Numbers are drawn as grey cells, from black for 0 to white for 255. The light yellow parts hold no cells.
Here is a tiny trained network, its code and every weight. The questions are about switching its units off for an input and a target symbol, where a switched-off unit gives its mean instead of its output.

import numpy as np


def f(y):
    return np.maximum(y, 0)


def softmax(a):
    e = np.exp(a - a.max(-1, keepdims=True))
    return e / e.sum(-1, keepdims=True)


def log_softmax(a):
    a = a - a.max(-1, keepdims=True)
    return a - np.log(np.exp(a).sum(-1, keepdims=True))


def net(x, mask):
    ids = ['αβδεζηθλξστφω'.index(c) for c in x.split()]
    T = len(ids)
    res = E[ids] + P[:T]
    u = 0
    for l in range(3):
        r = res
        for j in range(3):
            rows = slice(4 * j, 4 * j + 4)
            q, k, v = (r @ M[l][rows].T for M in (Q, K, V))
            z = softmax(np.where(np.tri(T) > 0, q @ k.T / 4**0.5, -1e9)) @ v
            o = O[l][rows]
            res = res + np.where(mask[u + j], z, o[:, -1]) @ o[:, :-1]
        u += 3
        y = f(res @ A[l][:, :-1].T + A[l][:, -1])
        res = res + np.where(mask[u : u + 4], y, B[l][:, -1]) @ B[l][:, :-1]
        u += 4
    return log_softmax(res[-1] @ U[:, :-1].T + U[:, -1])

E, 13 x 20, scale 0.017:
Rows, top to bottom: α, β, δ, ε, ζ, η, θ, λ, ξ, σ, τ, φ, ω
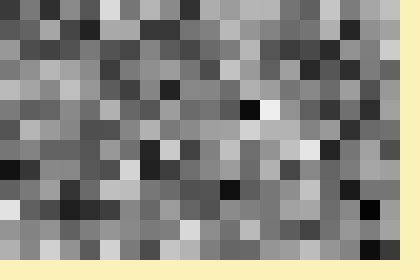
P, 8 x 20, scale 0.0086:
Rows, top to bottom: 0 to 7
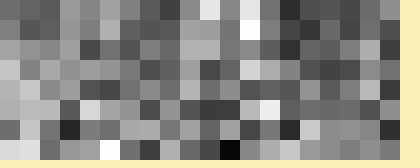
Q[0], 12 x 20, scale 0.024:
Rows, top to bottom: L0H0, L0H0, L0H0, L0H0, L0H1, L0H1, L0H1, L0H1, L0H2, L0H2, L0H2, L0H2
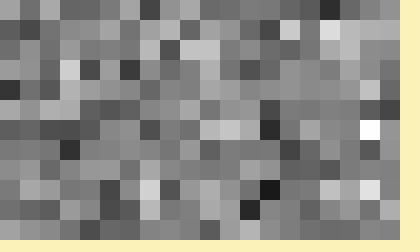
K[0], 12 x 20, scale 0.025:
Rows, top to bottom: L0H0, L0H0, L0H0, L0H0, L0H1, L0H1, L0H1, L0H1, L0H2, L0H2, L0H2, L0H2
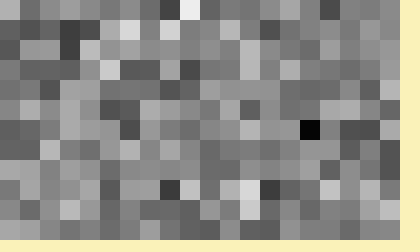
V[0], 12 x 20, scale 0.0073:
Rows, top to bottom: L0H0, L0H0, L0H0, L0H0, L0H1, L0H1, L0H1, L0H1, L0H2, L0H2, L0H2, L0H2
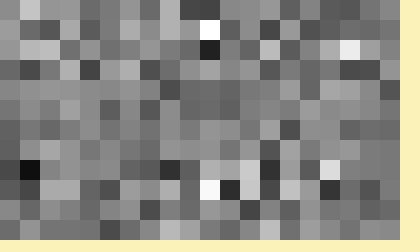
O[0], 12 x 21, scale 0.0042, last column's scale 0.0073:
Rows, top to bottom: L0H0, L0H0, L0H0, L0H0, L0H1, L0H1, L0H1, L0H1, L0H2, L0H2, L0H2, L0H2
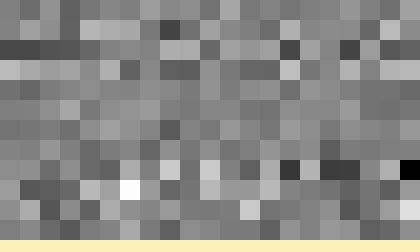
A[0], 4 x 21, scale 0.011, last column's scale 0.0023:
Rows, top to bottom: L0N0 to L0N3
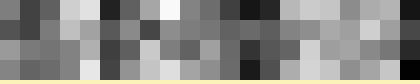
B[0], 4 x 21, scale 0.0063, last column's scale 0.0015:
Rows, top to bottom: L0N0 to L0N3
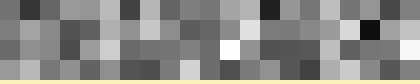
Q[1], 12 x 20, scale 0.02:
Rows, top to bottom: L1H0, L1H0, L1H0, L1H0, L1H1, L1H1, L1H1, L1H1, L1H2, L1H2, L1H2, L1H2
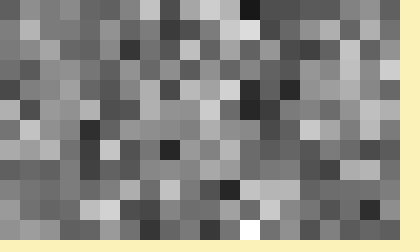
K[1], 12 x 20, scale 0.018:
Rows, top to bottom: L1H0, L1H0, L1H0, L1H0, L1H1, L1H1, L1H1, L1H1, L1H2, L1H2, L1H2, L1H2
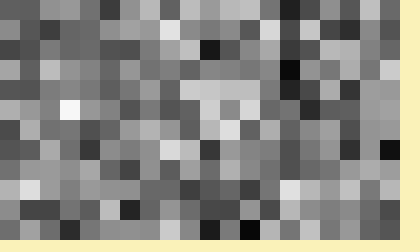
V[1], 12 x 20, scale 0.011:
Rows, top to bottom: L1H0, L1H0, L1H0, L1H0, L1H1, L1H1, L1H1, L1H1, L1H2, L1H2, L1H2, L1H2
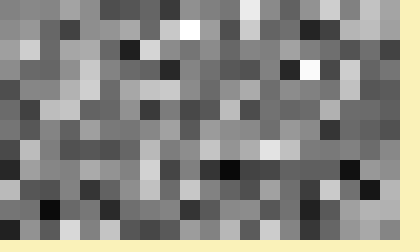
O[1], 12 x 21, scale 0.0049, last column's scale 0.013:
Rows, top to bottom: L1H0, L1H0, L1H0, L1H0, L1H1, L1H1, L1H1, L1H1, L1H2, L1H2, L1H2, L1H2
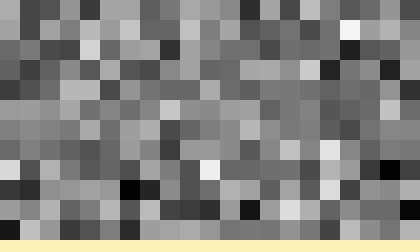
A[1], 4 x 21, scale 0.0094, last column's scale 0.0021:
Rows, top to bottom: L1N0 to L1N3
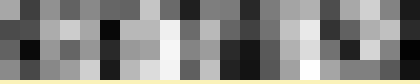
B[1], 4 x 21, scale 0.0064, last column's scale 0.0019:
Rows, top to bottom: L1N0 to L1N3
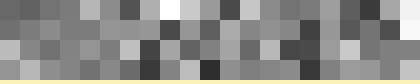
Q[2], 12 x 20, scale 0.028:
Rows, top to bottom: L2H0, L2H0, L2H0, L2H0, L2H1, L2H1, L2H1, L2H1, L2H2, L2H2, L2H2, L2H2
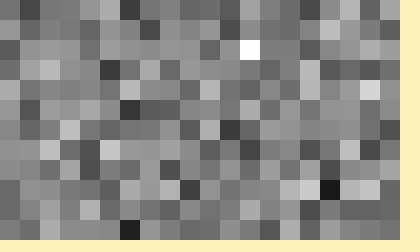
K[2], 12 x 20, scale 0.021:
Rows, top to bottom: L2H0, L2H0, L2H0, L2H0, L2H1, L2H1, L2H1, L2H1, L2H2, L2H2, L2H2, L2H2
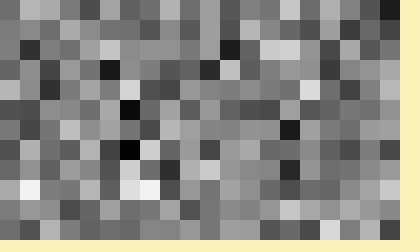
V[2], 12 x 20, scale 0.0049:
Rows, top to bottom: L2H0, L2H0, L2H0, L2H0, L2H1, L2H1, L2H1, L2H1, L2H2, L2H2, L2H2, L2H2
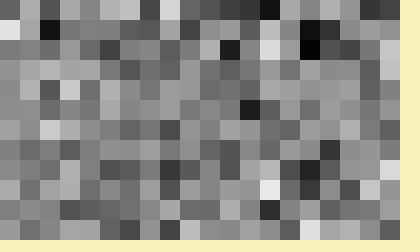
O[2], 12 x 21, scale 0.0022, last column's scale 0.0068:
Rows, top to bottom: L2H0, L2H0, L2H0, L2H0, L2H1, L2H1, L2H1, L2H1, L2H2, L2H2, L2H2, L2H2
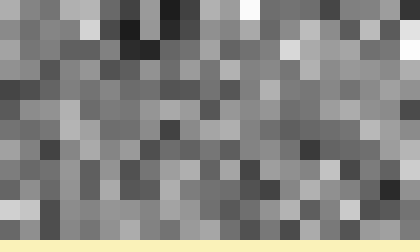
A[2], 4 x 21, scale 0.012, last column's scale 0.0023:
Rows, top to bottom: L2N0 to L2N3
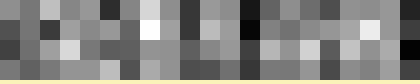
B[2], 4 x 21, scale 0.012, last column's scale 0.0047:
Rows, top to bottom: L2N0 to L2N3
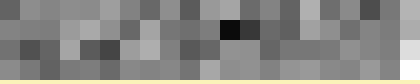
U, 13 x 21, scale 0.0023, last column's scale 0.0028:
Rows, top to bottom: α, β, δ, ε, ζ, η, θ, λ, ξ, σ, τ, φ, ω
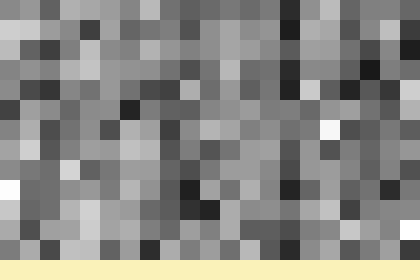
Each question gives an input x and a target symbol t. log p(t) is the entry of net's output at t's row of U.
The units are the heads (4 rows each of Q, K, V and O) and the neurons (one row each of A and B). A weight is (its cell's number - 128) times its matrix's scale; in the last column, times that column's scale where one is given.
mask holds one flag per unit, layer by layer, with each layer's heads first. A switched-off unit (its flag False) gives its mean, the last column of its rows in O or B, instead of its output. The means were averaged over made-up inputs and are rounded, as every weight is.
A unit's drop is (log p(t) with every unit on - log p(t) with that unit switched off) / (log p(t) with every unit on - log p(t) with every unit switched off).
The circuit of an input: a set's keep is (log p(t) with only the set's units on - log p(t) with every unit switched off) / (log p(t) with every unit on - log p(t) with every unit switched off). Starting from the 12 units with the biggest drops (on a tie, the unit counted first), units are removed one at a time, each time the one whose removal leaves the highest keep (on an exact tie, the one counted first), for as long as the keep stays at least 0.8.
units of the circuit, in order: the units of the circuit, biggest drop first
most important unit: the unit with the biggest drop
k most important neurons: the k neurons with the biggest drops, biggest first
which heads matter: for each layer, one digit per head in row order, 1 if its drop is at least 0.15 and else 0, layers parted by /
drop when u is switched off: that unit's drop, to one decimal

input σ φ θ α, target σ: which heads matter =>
000 / 001 / 000
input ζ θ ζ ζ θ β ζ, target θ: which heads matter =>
000 / 110 / 000
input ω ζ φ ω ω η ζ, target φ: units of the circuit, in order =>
L0H2; L1H0
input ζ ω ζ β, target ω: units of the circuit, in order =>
L1H2
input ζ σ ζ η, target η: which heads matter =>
001 / 001 / 000
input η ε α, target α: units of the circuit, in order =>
L2N1; L0H2; L1H0
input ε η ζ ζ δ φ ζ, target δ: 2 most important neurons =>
L1N0; L2N3
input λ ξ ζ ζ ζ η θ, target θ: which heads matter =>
100 / 110 / 000
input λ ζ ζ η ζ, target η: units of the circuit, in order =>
L1H2; L1H0
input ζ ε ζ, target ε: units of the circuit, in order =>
L2N0; L1H0; L1H2
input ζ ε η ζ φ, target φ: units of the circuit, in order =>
L1H0; L0H0
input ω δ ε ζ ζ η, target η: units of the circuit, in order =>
L0H2; L1H2
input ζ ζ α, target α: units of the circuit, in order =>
L2N1; L1H0; L1H2
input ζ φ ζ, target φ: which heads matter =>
000 / 100 / 000
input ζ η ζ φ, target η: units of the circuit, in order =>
L1H2
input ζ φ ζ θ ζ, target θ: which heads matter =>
100 / 110 / 000
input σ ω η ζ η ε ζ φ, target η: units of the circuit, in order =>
L1H2; L1H0
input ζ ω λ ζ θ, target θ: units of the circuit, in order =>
L1H1; L1H0; L0H0
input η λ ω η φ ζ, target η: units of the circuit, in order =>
L1H2; L0H2
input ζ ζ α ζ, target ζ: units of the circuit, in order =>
L1H0; L0H0
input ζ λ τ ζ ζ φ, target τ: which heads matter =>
000 / 001 / 000
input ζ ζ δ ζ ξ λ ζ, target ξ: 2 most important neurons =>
L2N2; L0N1
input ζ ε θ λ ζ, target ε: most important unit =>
L0H2
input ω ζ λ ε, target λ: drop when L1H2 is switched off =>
0.7
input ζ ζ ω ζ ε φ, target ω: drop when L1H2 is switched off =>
0.8
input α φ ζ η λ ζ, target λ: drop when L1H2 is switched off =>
0.9
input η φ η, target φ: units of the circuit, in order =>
L1H0
